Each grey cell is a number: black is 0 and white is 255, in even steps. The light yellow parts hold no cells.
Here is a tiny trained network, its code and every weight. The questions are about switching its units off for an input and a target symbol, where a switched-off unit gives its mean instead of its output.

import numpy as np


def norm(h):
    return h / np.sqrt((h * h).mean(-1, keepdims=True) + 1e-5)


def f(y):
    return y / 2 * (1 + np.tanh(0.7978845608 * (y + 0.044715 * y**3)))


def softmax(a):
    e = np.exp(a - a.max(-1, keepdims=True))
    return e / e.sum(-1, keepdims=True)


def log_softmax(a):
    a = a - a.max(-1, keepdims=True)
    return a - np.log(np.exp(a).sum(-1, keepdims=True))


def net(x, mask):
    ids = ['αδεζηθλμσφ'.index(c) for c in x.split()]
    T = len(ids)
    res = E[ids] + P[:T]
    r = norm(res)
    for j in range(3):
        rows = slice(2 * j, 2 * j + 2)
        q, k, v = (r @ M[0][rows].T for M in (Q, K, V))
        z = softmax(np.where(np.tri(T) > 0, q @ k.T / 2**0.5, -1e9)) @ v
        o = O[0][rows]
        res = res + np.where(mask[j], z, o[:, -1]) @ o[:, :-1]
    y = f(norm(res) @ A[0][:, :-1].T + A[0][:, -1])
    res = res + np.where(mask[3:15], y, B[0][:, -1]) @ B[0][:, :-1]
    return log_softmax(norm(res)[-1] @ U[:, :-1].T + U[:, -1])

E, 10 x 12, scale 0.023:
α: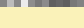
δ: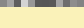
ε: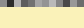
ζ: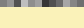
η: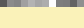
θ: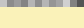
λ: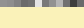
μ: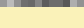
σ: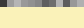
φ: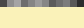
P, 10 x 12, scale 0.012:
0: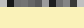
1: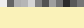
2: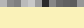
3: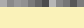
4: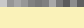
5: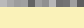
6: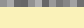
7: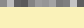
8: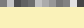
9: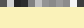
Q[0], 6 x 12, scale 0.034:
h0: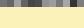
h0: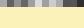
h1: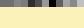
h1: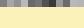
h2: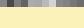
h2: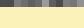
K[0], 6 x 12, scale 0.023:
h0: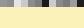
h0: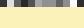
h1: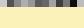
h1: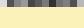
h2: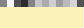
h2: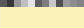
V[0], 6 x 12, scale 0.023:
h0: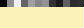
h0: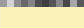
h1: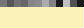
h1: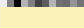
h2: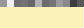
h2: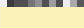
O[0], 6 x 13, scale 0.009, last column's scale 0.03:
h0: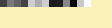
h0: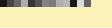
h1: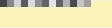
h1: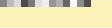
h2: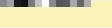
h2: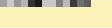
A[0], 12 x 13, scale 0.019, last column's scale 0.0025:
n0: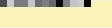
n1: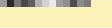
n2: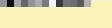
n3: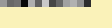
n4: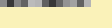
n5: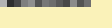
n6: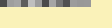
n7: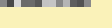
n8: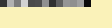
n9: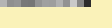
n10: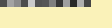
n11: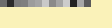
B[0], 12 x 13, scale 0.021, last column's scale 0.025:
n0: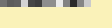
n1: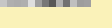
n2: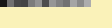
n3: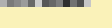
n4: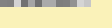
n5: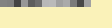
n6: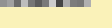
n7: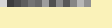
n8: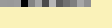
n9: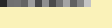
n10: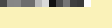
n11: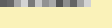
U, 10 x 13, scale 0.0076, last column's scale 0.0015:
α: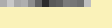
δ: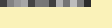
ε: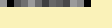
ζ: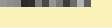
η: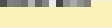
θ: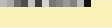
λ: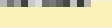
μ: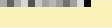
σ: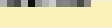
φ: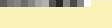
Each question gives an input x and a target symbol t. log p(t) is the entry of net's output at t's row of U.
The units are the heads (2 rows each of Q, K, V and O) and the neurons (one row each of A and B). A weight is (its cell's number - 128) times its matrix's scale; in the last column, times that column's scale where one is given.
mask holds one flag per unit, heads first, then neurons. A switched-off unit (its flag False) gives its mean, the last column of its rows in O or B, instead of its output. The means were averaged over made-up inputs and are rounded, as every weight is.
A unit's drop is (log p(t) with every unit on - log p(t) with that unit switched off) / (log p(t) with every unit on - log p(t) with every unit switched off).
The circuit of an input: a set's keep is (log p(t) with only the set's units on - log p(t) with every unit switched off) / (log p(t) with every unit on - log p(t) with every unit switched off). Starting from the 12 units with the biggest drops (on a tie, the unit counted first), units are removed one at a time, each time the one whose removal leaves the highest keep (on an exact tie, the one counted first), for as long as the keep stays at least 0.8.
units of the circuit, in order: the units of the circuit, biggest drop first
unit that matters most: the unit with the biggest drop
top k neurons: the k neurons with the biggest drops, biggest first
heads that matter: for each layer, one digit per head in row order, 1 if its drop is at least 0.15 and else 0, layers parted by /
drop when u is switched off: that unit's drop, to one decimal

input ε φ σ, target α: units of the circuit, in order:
[h2, h0]
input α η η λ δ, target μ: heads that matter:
011
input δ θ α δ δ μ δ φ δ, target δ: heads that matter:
110
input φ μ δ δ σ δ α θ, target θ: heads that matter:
101
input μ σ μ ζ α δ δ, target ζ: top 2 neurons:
[n8, n10]
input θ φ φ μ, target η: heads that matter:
100
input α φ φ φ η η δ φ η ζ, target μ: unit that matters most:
h1
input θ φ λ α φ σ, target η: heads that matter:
100
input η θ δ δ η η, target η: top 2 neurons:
[n10, n6]
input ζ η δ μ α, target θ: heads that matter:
111
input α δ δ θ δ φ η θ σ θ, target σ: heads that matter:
010
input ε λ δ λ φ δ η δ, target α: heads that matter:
101
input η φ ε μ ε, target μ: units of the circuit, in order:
[h0, n1]
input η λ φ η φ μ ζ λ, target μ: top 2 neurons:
[n1, n10]
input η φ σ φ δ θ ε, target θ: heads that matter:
101
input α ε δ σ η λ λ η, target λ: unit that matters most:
h2
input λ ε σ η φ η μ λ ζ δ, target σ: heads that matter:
100
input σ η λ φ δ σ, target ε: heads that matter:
011
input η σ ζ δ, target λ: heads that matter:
010
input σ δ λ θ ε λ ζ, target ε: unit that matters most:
h1
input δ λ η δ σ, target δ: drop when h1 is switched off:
0.5
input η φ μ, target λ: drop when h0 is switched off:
0.2
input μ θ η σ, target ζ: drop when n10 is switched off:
0.1
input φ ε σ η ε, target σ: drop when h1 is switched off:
1.0
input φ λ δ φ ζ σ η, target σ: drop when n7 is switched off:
0.0
